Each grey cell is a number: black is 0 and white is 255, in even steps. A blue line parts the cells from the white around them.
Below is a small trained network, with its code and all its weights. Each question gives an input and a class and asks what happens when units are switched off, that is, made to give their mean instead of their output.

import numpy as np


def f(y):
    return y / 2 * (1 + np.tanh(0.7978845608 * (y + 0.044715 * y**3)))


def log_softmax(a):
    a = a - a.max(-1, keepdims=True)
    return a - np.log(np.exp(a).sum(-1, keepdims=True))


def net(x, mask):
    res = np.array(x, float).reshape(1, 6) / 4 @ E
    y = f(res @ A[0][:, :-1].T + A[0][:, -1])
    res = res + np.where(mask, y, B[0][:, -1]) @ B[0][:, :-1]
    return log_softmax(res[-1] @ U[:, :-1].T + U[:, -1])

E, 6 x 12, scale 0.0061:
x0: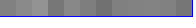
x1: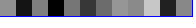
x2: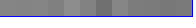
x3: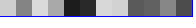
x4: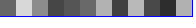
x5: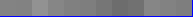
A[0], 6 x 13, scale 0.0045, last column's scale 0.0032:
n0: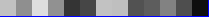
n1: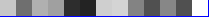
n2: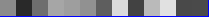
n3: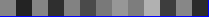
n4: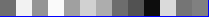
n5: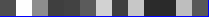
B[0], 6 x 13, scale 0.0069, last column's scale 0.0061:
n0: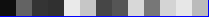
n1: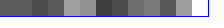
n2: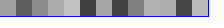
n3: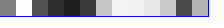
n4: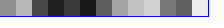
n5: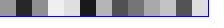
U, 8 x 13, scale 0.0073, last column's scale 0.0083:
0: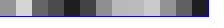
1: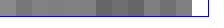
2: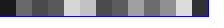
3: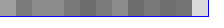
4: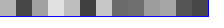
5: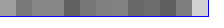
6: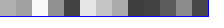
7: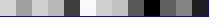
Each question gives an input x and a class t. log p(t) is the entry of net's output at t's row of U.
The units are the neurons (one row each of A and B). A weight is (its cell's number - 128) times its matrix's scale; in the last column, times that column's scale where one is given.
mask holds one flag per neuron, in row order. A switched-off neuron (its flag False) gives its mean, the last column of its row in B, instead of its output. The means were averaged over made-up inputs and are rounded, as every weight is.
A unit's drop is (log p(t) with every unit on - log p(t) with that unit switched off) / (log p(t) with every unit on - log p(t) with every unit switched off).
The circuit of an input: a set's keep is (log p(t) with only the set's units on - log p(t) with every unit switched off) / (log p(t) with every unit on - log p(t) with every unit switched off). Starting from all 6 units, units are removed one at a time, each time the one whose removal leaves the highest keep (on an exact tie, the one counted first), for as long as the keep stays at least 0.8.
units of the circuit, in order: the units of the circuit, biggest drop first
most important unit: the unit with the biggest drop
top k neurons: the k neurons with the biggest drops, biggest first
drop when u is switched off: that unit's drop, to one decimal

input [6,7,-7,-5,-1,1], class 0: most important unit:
n3
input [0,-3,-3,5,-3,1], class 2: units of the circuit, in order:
(n0, n1)
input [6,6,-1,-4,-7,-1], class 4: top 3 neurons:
(n2, n4, n1)
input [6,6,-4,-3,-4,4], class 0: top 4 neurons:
(n3, n5, n1, n0)
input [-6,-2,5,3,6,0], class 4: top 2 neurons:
(n5, n3)
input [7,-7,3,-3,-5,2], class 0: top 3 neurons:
(n4, n5, n1)
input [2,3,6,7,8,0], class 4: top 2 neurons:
(n5, n4)
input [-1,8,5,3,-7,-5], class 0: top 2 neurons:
(n3, n5)
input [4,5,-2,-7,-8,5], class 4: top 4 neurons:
(n2, n1, n0, n4)
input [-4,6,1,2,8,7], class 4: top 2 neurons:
(n5, n4)
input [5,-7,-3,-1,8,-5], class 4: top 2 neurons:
(n5, n3)
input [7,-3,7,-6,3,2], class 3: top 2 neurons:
(n0, n1)
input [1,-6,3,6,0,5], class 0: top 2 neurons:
(n4, n5)
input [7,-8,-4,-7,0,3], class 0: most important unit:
n4
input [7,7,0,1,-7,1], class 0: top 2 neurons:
(n3, n5)
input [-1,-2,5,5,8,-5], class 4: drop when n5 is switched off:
1.5
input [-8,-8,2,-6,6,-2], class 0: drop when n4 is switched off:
1.0
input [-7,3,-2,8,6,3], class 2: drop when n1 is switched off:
0.2
